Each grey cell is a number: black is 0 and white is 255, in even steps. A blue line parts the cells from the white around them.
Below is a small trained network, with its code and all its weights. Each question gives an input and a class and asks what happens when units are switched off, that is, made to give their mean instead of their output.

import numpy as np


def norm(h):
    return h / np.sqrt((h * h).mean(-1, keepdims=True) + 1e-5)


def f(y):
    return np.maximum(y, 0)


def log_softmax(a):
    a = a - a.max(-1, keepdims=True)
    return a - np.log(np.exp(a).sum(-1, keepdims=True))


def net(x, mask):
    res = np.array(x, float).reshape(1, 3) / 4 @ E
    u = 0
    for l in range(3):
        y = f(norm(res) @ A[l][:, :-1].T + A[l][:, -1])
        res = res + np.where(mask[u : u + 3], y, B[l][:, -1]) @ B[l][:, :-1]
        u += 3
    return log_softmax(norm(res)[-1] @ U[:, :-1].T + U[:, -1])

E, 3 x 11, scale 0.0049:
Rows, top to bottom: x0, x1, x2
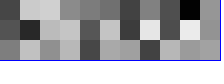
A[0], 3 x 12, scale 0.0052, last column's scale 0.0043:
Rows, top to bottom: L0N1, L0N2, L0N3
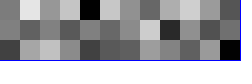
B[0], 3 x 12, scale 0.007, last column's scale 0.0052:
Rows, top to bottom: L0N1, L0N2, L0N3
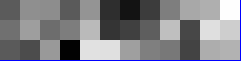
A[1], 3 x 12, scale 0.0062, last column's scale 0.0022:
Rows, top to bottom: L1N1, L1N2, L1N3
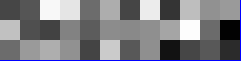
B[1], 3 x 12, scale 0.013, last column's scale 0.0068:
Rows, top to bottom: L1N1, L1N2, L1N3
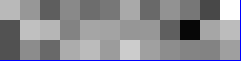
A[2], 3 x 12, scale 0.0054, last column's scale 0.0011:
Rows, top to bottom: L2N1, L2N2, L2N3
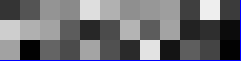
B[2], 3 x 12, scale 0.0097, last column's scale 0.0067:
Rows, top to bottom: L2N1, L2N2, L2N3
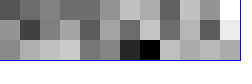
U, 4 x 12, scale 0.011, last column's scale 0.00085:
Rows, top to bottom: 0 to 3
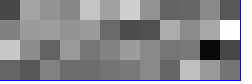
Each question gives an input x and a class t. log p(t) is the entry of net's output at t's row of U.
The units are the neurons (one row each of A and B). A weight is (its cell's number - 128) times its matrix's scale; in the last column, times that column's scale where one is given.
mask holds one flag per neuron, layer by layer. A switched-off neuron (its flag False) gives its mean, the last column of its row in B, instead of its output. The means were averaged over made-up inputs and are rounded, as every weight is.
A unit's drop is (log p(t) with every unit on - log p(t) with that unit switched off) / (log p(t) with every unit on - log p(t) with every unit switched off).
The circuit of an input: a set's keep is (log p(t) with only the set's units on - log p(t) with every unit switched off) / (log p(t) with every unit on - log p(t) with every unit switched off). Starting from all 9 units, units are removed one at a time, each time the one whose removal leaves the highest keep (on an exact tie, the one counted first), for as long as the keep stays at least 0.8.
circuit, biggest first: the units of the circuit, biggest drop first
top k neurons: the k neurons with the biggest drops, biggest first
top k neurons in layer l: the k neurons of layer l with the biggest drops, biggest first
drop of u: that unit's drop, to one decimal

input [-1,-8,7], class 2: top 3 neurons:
(L0N2; L2N2; L2N3)
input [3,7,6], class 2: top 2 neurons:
(L1N1; L0N2)
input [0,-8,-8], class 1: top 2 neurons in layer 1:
(L1N1; L1N2)
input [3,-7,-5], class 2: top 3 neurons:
(L0N1; L1N2; L2N2)
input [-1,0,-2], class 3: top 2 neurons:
(L0N2; L1N1)
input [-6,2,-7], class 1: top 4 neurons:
(L0N2; L2N3; L1N3; L2N2)
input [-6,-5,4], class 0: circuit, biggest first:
(L1N2; L0N2)
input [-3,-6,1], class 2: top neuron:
(L2N1)
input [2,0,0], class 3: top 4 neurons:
(L0N3; L2N1; L1N1; L1N2)
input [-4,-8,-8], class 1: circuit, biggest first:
(L1N1; L2N3; L1N2)
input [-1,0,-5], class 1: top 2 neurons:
(L1N2; L2N3)
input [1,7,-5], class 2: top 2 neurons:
(L1N1; L0N1)
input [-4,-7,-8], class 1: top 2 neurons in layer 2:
(L2N3; L2N1)
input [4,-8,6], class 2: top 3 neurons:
(L2N2; L0N2; L1N2)
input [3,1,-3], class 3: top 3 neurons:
(L2N1; L0N2; L1N2)
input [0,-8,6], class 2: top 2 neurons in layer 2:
(L2N2; L2N3)
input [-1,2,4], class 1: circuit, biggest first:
(L0N1)
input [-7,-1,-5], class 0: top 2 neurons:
(L1N2; L0N1)
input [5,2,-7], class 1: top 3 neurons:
(L0N2; L2N3; L1N2)
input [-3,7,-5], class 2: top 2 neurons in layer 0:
(L0N1; L0N3)
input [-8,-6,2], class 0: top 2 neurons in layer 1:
(L1N2; L1N1)
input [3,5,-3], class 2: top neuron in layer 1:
(L1N1)
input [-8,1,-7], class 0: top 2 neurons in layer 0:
(L0N1; L0N3)
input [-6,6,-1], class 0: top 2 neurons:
(L1N2; L0N2)
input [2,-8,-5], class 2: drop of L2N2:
0.2
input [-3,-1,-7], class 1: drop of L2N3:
0.2
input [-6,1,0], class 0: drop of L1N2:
0.5
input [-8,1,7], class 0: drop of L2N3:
0.1
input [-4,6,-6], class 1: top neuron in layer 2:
(L2N3)
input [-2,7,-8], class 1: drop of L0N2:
1.5
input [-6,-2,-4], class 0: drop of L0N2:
0.0
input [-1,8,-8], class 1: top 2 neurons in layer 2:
(L2N3; L2N1)
